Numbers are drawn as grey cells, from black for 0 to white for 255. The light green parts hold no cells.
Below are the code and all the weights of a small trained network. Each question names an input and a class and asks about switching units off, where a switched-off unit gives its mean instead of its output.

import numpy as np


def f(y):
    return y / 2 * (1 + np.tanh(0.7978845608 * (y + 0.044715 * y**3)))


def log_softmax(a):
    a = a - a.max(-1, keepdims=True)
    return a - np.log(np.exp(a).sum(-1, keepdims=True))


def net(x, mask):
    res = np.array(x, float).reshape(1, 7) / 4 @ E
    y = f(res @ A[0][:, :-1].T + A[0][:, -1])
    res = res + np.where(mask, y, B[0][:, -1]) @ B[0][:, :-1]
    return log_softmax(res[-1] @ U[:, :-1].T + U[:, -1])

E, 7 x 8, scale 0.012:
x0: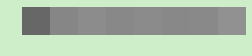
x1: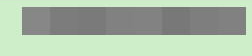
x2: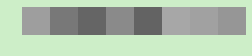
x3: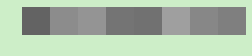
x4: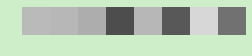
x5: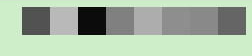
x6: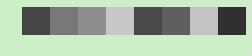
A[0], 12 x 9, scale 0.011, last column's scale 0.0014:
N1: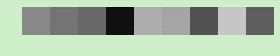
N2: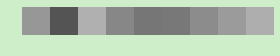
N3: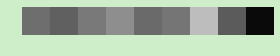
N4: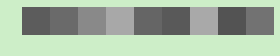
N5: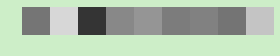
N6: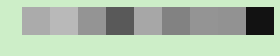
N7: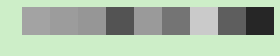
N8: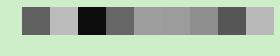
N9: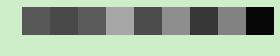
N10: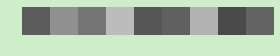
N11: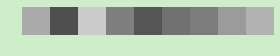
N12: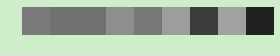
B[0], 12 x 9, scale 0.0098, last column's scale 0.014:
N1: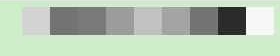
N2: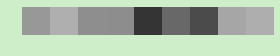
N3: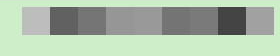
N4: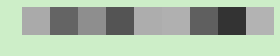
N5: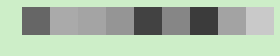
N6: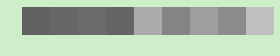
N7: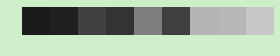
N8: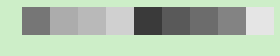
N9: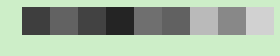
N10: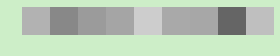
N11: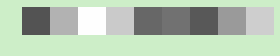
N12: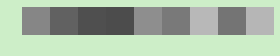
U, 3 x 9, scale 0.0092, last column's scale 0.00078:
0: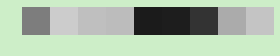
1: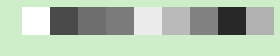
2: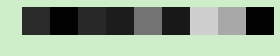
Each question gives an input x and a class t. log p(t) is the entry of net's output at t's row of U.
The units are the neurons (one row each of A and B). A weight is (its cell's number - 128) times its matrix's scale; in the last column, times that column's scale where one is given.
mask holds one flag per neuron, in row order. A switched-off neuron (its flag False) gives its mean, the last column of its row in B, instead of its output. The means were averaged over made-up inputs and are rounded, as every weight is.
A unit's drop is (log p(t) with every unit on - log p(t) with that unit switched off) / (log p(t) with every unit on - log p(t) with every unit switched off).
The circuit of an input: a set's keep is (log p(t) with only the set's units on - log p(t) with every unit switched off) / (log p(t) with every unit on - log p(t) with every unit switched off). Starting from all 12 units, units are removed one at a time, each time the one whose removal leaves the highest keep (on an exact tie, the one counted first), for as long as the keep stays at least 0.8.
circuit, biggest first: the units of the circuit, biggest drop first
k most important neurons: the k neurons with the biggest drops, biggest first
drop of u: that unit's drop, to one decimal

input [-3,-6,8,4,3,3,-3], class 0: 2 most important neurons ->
N8, N9
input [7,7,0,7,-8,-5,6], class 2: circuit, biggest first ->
N9
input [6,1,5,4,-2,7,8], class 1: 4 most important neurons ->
N10, N4, N3, N11
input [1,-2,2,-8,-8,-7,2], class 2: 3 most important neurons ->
N9, N8, N12
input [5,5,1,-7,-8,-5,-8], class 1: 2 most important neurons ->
N1, N7
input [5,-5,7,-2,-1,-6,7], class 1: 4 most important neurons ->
N4, N10, N8, N3
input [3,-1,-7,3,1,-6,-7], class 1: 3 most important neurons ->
N1, N8, N5
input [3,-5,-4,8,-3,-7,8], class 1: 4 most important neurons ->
N4, N10, N8, N3
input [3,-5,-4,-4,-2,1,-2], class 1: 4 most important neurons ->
N7, N11, N8, N9
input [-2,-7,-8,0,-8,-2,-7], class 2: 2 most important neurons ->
N9, N12
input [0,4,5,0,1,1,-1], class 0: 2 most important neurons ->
N9, N1
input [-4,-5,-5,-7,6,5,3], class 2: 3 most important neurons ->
N7, N11, N2
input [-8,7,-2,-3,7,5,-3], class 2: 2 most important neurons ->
N7, N6
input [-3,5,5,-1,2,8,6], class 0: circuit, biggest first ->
N8
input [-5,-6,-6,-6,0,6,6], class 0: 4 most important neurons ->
N8, N5, N1, N12
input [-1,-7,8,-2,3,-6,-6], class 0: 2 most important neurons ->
N11, N2
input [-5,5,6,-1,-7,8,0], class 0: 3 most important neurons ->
N8, N5, N7
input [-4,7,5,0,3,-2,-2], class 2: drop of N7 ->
0.3
